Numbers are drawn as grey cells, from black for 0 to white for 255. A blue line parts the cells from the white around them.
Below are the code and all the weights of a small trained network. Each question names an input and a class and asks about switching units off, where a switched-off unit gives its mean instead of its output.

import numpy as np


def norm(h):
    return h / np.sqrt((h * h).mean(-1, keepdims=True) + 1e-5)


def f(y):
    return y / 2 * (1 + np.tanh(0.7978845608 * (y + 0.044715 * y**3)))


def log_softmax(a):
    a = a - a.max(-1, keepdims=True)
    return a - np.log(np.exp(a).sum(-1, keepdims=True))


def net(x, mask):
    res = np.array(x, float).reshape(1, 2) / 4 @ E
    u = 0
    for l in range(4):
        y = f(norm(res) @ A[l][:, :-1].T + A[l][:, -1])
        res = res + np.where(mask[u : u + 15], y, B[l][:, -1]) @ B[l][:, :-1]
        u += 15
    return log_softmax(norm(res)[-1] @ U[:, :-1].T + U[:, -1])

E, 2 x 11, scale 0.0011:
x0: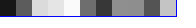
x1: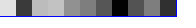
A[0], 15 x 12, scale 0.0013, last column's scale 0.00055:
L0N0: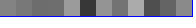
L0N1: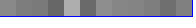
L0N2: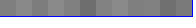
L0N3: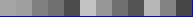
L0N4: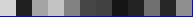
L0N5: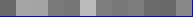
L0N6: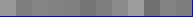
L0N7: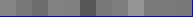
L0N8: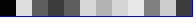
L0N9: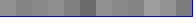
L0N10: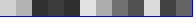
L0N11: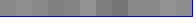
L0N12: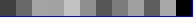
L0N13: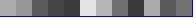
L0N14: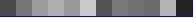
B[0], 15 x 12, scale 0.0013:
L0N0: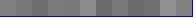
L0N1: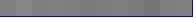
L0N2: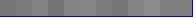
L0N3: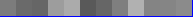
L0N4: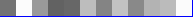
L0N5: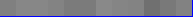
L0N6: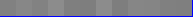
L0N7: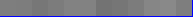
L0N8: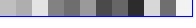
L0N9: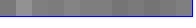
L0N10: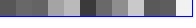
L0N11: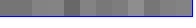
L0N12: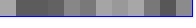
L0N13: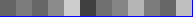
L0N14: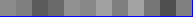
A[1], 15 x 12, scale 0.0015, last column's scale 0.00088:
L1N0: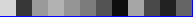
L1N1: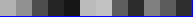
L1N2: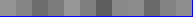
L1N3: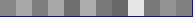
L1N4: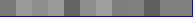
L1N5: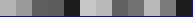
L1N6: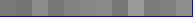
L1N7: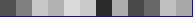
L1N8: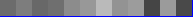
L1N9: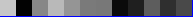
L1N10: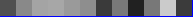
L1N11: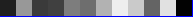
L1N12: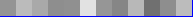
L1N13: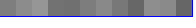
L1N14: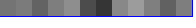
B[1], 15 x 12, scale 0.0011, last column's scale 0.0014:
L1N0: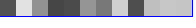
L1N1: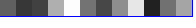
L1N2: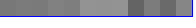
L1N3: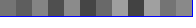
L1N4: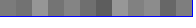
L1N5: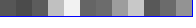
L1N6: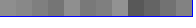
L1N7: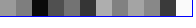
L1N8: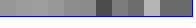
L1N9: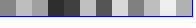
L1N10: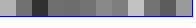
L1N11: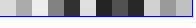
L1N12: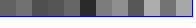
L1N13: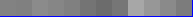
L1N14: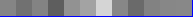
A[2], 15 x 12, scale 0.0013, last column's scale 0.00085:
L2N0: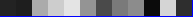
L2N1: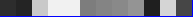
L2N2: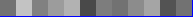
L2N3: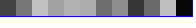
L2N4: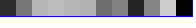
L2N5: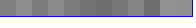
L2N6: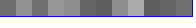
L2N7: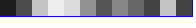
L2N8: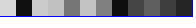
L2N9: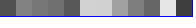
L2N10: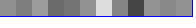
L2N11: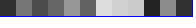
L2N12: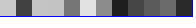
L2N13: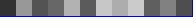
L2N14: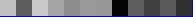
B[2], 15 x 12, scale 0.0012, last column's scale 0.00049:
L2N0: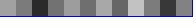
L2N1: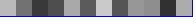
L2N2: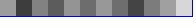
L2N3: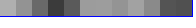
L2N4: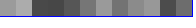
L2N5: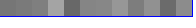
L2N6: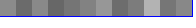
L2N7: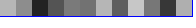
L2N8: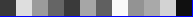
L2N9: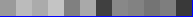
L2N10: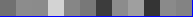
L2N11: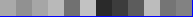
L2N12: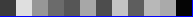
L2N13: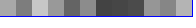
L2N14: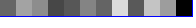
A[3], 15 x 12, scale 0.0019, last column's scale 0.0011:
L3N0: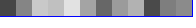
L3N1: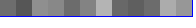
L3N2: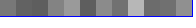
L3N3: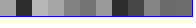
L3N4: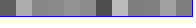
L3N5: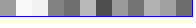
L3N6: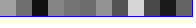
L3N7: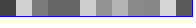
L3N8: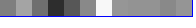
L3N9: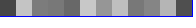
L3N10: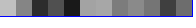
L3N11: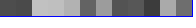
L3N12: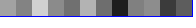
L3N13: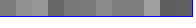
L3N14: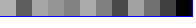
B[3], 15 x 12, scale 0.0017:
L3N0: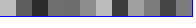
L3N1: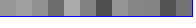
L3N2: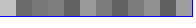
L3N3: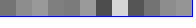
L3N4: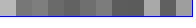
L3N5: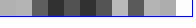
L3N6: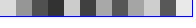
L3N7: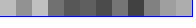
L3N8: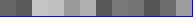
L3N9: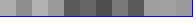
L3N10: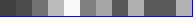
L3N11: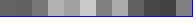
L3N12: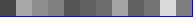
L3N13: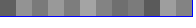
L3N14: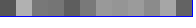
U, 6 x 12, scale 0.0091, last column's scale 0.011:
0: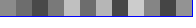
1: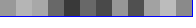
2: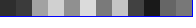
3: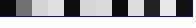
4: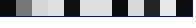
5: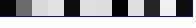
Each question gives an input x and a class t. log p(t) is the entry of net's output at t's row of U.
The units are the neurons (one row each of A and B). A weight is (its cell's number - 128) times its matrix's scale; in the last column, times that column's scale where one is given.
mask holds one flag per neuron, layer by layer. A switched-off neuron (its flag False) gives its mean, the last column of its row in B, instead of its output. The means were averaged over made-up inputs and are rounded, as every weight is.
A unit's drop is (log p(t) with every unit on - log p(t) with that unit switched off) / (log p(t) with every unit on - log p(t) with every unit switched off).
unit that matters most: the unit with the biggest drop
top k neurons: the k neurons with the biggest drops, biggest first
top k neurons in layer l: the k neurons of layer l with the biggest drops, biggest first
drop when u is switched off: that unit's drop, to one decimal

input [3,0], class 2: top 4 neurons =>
L1N7, L0N10, L1N1, L1N5
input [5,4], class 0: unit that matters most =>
L0N8
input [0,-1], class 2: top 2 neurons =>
L1N11, L0N8
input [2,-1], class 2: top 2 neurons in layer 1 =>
L1N7, L1N1
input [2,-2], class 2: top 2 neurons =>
L0N8, L1N7
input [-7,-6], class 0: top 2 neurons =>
L0N4, L3N10
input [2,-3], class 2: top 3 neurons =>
L0N4, L0N8, L1N7
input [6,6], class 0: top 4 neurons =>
L1N11, L0N8, L2N0, L2N7
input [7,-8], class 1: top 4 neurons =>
L1N11, L1N1, L0N10, L1N5
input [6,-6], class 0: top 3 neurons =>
L0N4, L1N0, L1N9
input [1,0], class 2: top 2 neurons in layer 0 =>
L0N10, L0N13
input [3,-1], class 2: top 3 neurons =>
L1N7, L0N10, L1N1
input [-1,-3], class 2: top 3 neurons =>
L0N4, L0N8, L1N9
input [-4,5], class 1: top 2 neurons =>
L1N7, L2N7
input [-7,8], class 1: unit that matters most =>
L1N7
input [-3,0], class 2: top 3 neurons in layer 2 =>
L2N7, L2N0, L2N1
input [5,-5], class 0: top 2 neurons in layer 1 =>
L1N0, L1N9
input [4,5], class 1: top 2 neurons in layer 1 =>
L1N1, L1N5
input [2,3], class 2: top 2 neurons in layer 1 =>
L1N7, L1N11
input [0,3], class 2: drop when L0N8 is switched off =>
1.5
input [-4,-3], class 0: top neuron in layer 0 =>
L0N4
